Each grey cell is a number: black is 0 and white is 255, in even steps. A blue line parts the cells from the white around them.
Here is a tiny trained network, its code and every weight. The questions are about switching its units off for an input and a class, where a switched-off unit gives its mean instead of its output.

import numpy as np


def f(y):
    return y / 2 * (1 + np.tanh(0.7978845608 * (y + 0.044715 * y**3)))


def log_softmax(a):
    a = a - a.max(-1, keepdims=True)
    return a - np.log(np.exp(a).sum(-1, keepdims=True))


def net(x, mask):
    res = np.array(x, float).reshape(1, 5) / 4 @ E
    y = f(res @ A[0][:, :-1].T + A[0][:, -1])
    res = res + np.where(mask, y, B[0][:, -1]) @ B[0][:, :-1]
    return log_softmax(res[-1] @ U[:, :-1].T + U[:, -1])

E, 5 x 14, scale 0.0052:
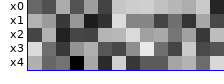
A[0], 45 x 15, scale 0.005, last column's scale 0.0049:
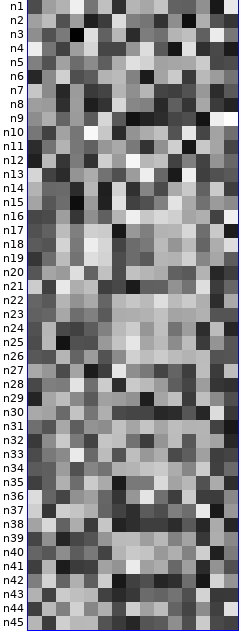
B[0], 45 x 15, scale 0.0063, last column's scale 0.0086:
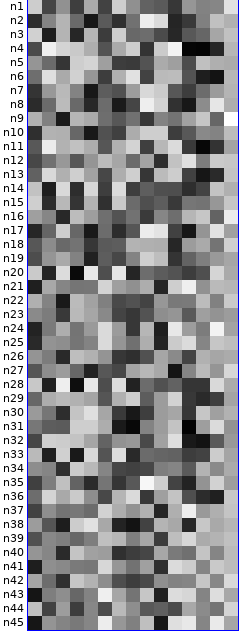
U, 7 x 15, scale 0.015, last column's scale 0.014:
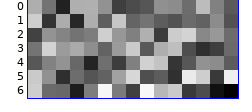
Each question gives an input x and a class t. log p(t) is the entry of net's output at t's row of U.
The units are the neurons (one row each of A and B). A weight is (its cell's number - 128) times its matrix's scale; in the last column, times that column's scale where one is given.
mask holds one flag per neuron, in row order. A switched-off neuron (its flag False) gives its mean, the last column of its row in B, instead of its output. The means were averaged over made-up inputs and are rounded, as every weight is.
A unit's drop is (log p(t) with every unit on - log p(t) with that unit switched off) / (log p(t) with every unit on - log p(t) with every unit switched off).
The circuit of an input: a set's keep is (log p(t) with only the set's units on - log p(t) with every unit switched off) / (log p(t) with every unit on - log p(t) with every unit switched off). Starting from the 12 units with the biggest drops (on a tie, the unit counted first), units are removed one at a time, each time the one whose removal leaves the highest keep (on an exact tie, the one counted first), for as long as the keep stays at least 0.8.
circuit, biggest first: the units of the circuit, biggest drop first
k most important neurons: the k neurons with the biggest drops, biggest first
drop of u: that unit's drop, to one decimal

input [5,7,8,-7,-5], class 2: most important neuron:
n12
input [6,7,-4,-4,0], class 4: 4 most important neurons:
n2, n27, n8, n9
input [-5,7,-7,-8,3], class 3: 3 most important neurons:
n11, n6, n29
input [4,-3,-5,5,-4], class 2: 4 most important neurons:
n37, n43, n21, n45
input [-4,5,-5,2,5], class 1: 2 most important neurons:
n14, n15
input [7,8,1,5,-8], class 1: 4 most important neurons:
n20, n28, n33, n1
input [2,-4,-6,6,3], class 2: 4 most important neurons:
n21, n37, n43, n45
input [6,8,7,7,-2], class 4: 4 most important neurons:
n7, n8, n27, n2
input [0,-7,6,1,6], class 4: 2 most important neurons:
n10, n17
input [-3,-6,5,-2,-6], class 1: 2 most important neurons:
n28, n1
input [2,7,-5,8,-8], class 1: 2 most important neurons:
n20, n28
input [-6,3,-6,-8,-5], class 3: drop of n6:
0.1
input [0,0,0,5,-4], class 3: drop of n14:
0.0
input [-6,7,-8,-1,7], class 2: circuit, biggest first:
n21
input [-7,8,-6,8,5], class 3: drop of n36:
0.5
